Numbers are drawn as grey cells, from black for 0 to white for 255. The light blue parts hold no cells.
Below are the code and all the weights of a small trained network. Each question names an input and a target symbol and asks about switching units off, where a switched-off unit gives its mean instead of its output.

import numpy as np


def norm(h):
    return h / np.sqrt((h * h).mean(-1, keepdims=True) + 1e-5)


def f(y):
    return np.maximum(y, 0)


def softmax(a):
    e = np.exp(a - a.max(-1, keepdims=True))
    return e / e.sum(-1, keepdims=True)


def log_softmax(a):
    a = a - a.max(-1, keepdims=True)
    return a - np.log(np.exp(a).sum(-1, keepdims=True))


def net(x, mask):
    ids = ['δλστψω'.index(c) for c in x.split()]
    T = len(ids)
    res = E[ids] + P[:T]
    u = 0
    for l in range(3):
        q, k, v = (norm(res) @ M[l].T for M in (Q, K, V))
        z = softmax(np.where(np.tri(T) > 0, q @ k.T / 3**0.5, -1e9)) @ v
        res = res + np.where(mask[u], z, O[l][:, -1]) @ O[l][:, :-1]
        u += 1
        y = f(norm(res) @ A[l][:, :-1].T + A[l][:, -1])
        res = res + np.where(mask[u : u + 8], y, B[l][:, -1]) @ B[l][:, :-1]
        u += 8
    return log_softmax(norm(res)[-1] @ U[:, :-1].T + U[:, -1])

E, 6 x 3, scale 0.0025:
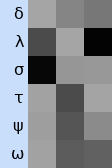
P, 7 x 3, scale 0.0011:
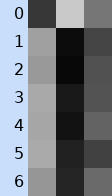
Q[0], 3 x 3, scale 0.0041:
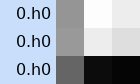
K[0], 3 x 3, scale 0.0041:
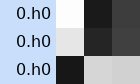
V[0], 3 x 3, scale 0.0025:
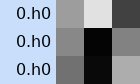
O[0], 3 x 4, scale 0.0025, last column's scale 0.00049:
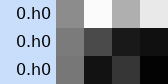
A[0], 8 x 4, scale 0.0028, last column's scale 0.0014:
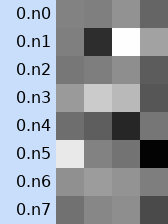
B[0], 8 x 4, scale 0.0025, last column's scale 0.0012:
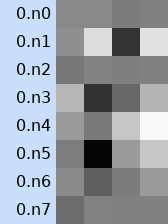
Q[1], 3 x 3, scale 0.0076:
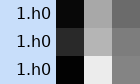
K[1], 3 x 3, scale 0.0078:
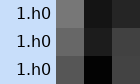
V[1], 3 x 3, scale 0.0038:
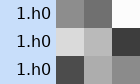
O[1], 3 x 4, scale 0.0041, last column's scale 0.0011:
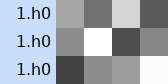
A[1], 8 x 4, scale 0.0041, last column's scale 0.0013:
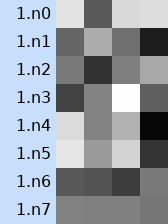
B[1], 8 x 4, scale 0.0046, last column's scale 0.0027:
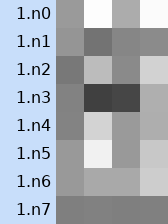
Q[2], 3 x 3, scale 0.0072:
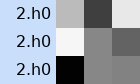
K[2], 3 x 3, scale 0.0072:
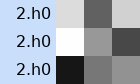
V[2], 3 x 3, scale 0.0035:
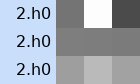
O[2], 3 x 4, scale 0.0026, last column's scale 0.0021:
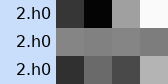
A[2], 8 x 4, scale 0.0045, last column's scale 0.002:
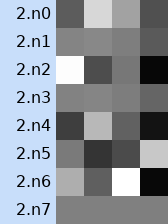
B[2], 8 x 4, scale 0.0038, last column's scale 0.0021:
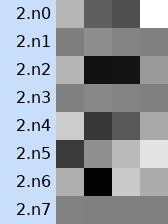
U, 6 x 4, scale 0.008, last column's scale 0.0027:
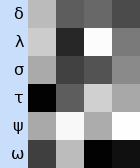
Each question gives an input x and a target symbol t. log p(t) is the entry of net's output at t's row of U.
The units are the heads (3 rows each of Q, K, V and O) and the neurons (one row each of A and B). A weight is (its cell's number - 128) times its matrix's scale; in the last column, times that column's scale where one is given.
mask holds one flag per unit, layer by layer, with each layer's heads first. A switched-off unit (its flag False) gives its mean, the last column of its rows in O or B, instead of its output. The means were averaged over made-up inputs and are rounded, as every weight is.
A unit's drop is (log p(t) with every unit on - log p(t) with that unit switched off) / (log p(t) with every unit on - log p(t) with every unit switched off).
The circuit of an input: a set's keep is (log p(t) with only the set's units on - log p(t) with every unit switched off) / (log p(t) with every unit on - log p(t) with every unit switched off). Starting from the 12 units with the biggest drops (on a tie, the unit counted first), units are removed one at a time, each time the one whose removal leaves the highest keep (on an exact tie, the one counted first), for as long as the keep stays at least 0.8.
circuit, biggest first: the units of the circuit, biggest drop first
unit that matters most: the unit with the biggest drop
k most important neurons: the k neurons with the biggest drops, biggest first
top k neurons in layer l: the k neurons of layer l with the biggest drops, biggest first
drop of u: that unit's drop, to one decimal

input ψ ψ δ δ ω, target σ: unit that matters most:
0.h0
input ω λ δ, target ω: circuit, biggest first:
[1.h0; 2.h0]
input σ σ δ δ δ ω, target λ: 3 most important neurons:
[2.n6; 1.n0; 1.n2]
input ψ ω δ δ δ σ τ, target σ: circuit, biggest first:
[0.h0; 2.n2]
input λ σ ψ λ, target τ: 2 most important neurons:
[1.n0; 2.n5]
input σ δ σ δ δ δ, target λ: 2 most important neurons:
[2.n6; 1.n0]
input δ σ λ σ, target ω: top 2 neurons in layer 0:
[0.n1; 0.n5]
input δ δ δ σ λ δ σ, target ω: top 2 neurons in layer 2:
[2.n6; 2.n2]
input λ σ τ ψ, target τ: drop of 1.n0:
1.1
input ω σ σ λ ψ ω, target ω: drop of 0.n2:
0.0
